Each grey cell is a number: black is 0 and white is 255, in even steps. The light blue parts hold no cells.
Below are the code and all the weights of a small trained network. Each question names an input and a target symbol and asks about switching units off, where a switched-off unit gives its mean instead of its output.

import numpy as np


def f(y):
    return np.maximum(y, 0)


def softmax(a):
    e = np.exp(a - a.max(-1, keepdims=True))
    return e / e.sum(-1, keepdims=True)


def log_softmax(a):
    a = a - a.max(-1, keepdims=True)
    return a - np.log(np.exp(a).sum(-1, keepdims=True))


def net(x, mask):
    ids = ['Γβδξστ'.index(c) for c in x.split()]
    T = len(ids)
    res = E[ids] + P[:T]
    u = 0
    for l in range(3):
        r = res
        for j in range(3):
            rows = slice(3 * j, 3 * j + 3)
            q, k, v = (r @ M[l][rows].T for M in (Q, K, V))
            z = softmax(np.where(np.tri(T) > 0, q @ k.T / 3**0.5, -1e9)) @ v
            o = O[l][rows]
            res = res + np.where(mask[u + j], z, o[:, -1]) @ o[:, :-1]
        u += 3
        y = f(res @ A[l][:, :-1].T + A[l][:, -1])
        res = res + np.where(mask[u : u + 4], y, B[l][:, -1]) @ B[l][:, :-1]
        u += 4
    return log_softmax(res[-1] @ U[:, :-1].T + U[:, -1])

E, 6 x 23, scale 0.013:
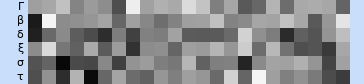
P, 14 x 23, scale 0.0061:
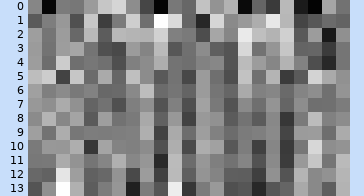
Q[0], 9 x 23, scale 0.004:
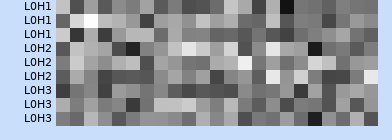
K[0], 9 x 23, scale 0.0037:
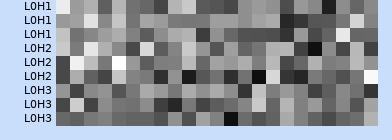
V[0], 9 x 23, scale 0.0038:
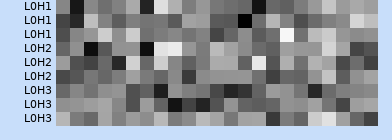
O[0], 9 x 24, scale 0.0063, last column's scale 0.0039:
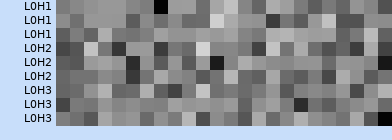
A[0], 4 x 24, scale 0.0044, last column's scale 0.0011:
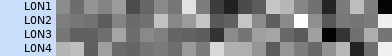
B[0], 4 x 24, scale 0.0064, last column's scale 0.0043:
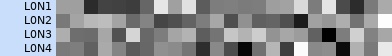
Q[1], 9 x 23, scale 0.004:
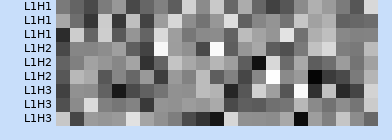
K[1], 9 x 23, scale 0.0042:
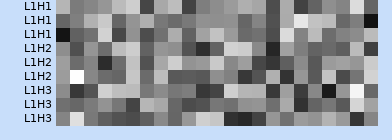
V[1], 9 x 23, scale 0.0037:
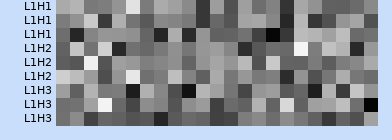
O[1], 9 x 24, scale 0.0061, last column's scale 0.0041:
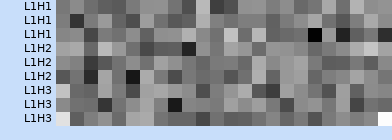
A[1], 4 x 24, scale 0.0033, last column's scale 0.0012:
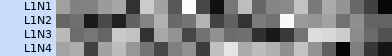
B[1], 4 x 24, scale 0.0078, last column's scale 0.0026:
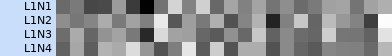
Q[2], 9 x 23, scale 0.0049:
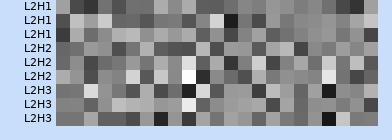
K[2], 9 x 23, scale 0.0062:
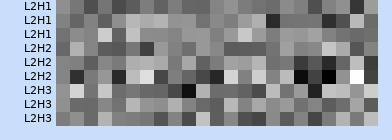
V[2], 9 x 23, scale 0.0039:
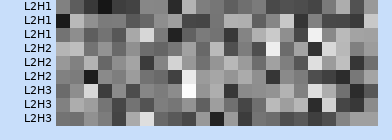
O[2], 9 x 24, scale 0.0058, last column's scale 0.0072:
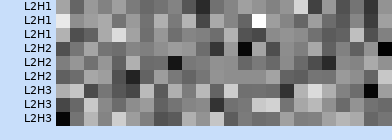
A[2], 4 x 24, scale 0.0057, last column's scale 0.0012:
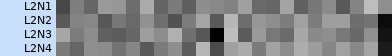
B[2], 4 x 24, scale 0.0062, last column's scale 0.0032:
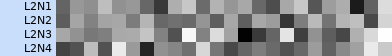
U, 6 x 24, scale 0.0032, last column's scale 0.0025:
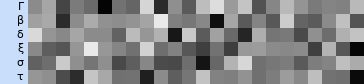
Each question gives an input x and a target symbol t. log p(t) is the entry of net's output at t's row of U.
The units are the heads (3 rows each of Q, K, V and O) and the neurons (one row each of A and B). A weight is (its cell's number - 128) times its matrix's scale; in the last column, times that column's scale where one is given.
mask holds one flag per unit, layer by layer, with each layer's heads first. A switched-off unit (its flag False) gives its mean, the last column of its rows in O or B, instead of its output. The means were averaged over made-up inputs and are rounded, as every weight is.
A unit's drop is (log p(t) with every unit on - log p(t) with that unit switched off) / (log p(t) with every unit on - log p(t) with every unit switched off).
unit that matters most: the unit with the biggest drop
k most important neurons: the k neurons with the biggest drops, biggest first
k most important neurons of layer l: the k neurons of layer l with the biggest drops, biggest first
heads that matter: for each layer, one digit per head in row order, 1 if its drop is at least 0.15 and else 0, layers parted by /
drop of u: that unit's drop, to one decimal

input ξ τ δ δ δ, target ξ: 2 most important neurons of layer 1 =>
[L1N3; L1N4]
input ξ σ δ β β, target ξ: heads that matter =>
100 / 111 / 100
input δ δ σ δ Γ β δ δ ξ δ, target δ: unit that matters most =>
L1H3
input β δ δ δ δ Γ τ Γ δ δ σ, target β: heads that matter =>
100 / 101 / 100
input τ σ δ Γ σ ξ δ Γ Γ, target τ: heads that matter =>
110 / 011 / 100
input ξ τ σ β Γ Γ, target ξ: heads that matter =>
100 / 101 / 100
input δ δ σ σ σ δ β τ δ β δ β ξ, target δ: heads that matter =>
111 / 001 / 001
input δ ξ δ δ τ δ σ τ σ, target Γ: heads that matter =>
110 / 010 / 011
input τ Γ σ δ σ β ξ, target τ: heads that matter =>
110 / 011 / 000
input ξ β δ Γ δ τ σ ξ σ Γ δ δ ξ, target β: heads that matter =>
110 / 110 / 011
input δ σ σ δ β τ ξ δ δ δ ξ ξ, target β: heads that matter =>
011 / 110 / 011
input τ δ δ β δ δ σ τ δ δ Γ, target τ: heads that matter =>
011 / 011 / 000
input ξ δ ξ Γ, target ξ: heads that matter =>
100 / 101 / 110
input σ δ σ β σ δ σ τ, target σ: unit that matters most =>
L1H3
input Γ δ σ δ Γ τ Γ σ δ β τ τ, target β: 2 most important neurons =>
[L2N3; L1N2]
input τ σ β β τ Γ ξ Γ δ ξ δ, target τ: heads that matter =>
010 / 011 / 000
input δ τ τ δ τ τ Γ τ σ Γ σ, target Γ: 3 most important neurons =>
[L1N3; L0N3; L1N2]
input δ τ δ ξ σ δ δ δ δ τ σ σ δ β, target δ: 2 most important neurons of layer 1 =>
[L1N3; L1N1]
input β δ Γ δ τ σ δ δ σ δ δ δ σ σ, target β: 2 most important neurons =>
[L0N3; L1N3]
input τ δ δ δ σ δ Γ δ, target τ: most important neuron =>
[L0N4]
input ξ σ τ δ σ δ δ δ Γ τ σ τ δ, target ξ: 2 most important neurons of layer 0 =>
[L0N3; L0N2]
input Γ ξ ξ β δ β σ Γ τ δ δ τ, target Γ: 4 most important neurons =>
[L1N2; L0N4; L0N1; L1N4]
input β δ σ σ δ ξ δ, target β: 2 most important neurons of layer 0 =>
[L0N2; L0N1]
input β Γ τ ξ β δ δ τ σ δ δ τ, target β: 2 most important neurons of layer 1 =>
[L1N2; L1N3]
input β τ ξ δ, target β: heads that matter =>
101 / 101 / 100
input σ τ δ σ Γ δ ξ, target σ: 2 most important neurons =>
[L1N4; L2N3]
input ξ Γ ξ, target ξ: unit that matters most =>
L2H1
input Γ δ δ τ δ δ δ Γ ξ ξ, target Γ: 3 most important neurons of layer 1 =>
[L1N4; L1N2; L1N3]
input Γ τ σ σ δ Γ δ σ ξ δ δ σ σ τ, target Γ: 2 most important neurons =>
[L0N4; L0N1]
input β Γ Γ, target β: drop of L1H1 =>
0.3
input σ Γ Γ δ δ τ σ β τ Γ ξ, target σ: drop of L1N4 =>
0.2
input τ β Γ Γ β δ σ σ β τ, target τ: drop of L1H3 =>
1.3
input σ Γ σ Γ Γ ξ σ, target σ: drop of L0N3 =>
-0.1
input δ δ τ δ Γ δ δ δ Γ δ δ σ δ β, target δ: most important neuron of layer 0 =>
[L0N3]
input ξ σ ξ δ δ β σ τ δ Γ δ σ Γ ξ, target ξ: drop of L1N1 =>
0.0
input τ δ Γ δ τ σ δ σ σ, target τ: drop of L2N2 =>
0.1
